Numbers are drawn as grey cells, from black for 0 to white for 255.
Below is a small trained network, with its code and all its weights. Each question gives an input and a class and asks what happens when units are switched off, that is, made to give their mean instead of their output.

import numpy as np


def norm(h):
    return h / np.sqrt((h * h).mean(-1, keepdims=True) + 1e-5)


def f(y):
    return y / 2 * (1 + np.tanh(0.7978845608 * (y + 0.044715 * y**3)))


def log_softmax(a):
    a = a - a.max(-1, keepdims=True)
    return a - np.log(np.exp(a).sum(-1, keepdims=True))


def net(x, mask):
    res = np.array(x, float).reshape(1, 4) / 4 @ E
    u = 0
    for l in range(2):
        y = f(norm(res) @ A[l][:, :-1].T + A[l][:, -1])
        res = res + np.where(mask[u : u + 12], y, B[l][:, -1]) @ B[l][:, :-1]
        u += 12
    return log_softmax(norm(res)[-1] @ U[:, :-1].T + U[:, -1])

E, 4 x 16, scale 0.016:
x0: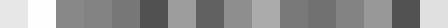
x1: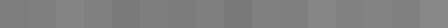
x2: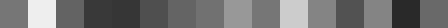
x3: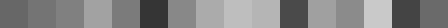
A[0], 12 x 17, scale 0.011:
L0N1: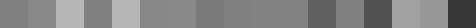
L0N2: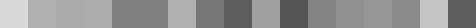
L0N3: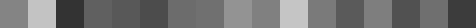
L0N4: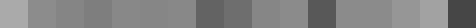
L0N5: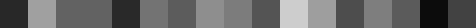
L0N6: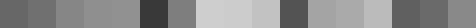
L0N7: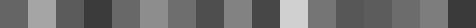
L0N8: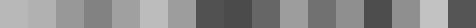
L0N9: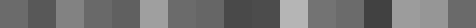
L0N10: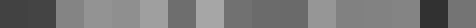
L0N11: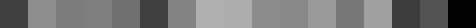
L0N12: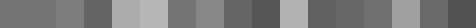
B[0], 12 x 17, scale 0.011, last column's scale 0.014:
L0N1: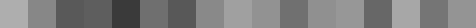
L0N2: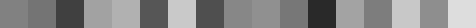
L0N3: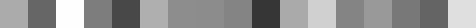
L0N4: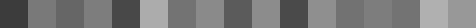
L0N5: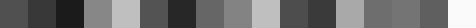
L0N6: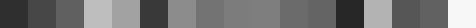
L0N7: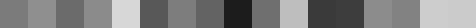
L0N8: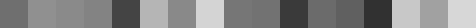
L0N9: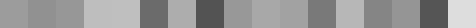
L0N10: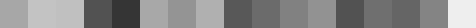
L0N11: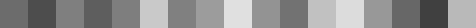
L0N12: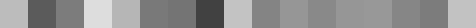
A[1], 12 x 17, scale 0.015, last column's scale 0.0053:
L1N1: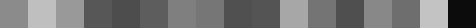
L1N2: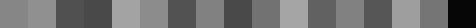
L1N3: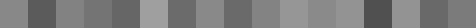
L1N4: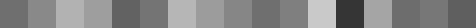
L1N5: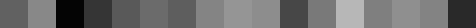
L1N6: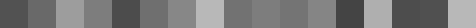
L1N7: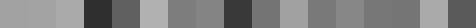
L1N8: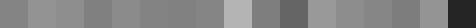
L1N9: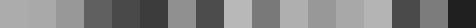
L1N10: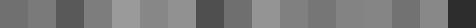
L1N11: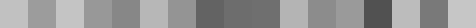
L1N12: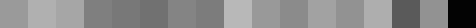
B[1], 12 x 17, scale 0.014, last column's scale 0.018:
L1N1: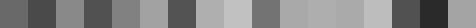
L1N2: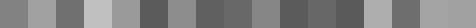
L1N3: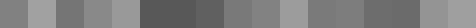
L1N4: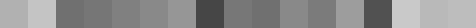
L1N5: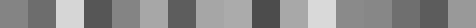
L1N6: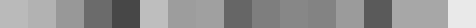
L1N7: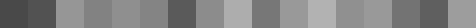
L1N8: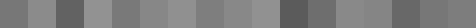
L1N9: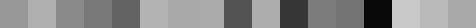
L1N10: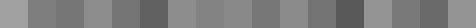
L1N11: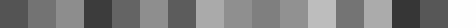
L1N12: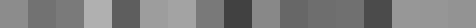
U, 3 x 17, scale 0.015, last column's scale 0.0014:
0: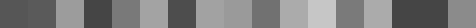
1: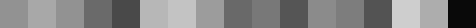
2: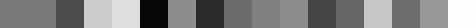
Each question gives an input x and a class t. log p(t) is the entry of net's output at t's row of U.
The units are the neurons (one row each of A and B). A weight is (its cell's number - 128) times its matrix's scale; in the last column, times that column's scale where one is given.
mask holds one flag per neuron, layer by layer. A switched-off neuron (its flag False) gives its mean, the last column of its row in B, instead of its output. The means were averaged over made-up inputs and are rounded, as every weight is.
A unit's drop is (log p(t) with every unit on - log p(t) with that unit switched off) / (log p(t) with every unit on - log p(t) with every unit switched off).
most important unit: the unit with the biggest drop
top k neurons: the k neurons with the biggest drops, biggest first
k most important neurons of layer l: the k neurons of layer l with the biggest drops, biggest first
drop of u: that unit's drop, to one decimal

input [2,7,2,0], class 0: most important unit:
L0N6
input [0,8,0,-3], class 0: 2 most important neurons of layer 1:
[L1N11, L1N6]
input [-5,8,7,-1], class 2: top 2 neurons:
[L0N5, L0N7]
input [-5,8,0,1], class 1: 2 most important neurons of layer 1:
[L1N6, L1N11]
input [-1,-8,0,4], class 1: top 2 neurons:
[L1N6, L0N5]
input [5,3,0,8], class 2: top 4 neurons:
[L0N6, L0N10, L0N2, L0N3]
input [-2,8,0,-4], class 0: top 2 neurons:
[L1N11, L0N6]
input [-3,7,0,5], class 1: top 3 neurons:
[L1N6, L0N10, L1N11]
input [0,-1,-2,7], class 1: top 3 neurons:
[L1N6, L0N5, L0N2]
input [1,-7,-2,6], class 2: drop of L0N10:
0.1
